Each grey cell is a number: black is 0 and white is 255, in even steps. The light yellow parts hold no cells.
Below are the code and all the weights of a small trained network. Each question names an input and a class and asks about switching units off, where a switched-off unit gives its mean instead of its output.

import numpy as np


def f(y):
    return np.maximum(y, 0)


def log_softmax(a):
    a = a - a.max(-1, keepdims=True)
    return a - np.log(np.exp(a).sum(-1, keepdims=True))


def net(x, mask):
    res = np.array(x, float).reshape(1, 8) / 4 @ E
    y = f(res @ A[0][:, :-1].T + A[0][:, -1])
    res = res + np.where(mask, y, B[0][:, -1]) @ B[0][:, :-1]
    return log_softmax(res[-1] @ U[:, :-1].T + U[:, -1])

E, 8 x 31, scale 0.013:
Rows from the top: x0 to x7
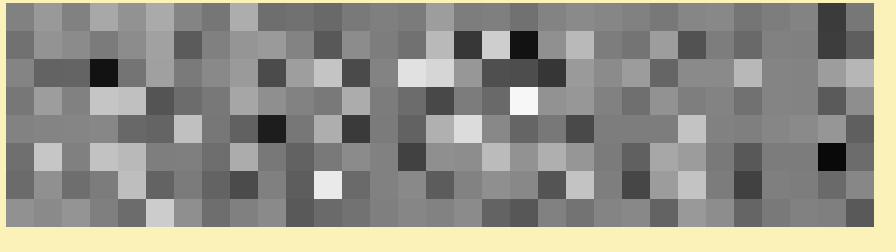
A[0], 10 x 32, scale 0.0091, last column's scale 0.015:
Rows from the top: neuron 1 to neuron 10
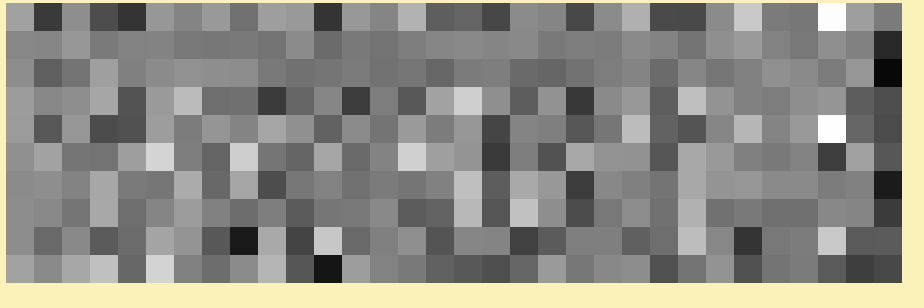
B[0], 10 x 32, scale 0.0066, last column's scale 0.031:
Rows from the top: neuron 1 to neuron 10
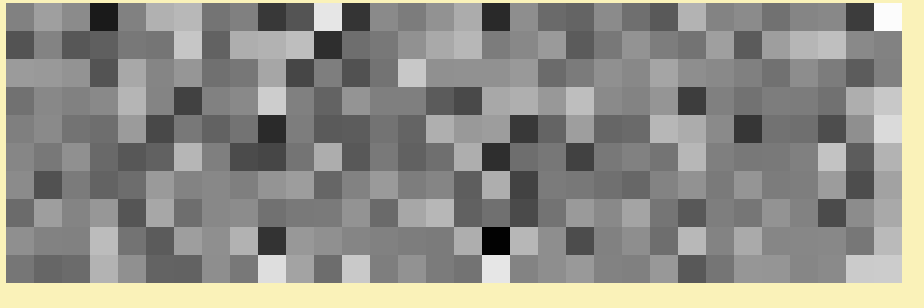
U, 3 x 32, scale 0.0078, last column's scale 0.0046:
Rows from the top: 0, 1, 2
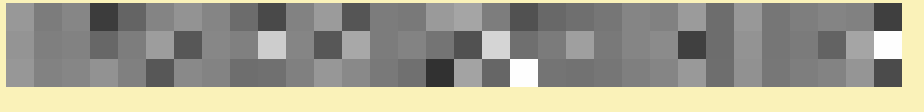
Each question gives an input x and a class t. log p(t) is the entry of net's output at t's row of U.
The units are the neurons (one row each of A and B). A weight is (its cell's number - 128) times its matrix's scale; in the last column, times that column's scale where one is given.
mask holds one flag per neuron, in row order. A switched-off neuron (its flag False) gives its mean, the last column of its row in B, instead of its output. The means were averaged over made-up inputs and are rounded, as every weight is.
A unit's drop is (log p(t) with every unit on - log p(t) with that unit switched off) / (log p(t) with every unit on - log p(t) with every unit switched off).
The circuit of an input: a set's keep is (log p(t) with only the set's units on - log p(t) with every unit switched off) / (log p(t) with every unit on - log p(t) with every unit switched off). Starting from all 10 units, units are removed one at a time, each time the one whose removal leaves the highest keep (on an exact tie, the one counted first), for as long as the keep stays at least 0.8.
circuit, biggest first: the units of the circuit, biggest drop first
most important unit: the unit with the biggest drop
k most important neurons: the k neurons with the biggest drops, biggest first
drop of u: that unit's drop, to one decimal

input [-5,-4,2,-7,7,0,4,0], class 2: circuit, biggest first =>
neuron 4; neuron 9
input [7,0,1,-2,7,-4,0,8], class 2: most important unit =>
neuron 4
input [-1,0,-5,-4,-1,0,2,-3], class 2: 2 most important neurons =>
neuron 10; neuron 4
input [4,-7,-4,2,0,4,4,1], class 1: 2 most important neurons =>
neuron 1; neuron 8
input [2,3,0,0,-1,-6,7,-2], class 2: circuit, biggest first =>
neuron 1; neuron 9
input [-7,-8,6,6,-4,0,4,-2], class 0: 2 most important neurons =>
neuron 4; neuron 10
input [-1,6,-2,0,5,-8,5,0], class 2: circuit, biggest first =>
neuron 9; neuron 1
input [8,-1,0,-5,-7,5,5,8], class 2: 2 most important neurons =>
neuron 6; neuron 4
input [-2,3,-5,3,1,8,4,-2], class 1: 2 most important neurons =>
neuron 1; neuron 9
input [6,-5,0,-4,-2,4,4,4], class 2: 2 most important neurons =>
neuron 1; neuron 5
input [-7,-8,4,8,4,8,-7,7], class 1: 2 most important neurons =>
neuron 4; neuron 1
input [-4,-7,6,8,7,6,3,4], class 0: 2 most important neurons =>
neuron 7; neuron 8
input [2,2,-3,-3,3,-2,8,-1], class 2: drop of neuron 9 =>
0.1
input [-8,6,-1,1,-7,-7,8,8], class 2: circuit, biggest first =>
neuron 9
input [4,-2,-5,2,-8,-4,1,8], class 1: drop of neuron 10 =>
0.3
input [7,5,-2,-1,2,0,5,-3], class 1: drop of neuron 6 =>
0.2
